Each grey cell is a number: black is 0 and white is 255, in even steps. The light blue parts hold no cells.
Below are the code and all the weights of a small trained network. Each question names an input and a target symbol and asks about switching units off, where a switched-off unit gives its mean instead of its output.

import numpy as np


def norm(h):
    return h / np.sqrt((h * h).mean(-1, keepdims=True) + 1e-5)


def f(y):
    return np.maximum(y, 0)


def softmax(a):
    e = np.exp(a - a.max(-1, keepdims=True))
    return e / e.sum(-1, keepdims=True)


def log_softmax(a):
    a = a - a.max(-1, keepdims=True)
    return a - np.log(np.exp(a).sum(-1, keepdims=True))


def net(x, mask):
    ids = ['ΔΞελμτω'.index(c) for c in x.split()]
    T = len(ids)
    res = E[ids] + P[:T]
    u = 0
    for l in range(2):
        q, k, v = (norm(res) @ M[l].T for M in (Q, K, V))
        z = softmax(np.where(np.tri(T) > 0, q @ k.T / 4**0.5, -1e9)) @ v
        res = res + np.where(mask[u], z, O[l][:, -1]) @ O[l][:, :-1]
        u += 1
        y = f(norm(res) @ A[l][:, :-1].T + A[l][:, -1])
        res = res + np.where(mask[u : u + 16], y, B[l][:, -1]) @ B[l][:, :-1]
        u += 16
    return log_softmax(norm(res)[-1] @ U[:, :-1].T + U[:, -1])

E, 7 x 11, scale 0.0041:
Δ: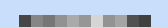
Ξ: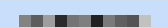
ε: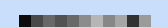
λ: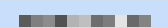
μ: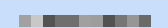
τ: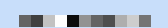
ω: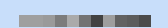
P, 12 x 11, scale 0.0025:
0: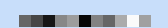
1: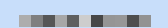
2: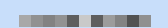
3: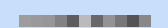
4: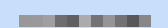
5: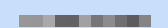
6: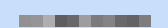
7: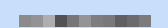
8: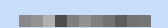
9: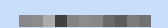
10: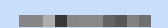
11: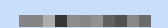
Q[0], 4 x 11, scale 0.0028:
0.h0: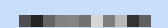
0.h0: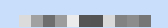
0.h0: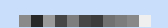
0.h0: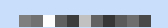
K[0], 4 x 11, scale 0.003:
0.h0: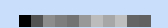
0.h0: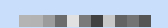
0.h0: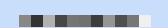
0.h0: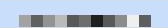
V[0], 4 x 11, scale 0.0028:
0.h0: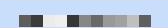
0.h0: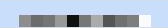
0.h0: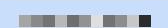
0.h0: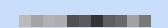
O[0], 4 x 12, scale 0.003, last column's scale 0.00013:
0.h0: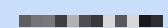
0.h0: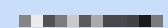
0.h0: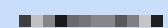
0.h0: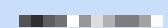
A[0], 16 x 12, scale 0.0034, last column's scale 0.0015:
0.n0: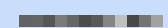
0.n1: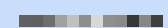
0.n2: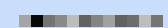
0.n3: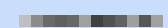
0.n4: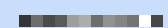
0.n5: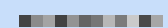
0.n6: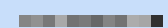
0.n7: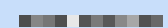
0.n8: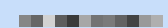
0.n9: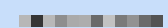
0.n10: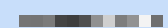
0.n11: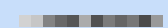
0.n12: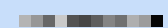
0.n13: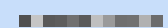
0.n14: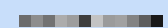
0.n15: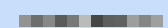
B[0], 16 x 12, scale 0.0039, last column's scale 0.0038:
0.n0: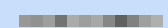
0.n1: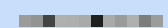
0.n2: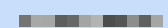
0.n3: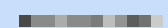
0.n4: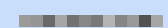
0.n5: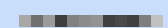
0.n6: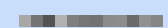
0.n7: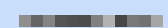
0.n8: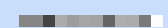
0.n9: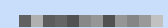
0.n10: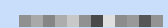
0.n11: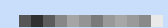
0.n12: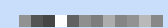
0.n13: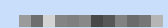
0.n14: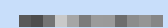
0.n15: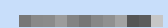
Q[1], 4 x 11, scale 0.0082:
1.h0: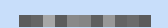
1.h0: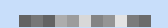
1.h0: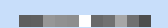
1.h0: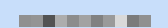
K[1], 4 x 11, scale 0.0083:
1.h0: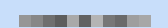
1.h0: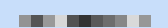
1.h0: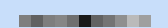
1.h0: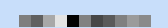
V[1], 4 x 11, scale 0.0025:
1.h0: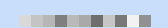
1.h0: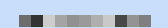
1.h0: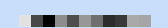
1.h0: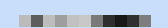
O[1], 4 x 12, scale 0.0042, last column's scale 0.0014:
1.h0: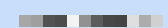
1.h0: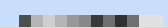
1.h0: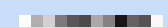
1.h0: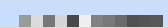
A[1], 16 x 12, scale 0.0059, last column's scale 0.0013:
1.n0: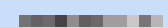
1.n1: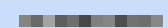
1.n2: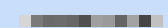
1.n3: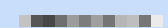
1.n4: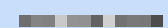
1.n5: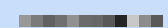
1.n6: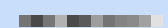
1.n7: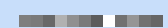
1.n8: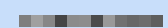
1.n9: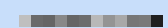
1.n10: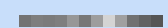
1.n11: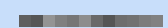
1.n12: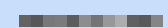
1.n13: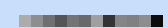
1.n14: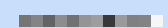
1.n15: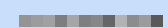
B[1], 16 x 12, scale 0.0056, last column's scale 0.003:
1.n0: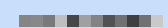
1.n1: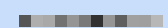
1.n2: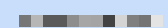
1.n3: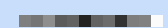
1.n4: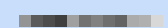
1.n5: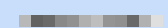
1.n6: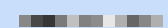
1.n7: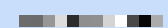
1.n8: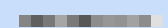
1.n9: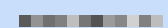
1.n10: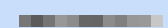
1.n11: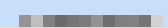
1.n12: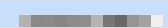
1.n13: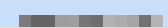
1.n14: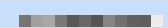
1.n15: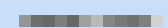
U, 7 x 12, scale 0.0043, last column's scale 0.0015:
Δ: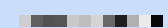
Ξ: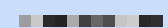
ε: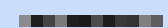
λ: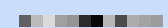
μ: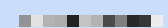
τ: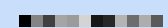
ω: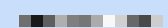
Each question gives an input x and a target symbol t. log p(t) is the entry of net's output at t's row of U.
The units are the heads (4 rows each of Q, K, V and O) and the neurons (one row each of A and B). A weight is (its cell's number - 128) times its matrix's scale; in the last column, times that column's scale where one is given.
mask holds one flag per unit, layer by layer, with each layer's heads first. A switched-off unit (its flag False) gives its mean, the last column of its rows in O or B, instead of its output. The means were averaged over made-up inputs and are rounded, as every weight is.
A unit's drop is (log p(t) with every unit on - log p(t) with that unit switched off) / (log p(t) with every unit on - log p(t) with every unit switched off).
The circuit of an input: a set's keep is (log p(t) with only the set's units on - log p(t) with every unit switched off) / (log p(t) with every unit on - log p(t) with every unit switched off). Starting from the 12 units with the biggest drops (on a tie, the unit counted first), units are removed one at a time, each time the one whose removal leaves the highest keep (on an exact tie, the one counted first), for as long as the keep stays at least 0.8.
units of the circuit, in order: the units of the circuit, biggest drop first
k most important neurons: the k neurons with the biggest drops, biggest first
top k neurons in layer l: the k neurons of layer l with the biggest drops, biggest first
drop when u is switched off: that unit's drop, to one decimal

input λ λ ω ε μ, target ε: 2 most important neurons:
(1.n3, 1.n0)
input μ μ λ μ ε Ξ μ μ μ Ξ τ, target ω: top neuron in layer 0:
(0.n5)
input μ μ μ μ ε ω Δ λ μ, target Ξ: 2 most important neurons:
(1.n2, 1.n9)
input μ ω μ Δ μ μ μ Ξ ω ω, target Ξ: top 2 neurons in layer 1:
(1.n2, 1.n9)
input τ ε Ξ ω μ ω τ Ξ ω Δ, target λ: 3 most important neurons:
(0.n1, 1.n1, 0.n5)
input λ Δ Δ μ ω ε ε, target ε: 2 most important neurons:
(1.n3, 1.n0)
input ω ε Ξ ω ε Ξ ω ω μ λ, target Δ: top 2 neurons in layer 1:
(1.n5, 1.n15)
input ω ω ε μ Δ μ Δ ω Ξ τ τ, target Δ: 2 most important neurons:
(1.n5, 0.n10)
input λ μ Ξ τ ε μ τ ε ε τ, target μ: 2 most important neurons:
(0.n5, 0.n11)
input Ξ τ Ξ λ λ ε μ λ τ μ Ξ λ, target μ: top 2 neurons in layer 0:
(0.n5, 0.n8)
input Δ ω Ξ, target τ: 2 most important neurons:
(0.n10, 0.n0)
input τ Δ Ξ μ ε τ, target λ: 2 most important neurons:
(0.n5, 1.n1)
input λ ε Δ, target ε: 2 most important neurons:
(1.n3, 1.n0)
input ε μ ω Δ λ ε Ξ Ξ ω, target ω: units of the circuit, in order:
(1.h0)
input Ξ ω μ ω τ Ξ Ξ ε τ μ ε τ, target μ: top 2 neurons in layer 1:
(1.n11, 1.n3)
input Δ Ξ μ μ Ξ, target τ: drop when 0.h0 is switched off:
1.2
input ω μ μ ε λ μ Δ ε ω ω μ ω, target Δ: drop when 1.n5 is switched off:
0.2
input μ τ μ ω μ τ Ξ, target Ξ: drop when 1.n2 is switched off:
0.4
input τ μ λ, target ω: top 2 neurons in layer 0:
(0.n4, 0.n5)
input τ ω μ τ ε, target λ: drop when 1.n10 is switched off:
0.0
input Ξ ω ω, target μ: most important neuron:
(0.n2)
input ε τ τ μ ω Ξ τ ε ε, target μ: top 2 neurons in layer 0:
(0.n5, 0.n11)
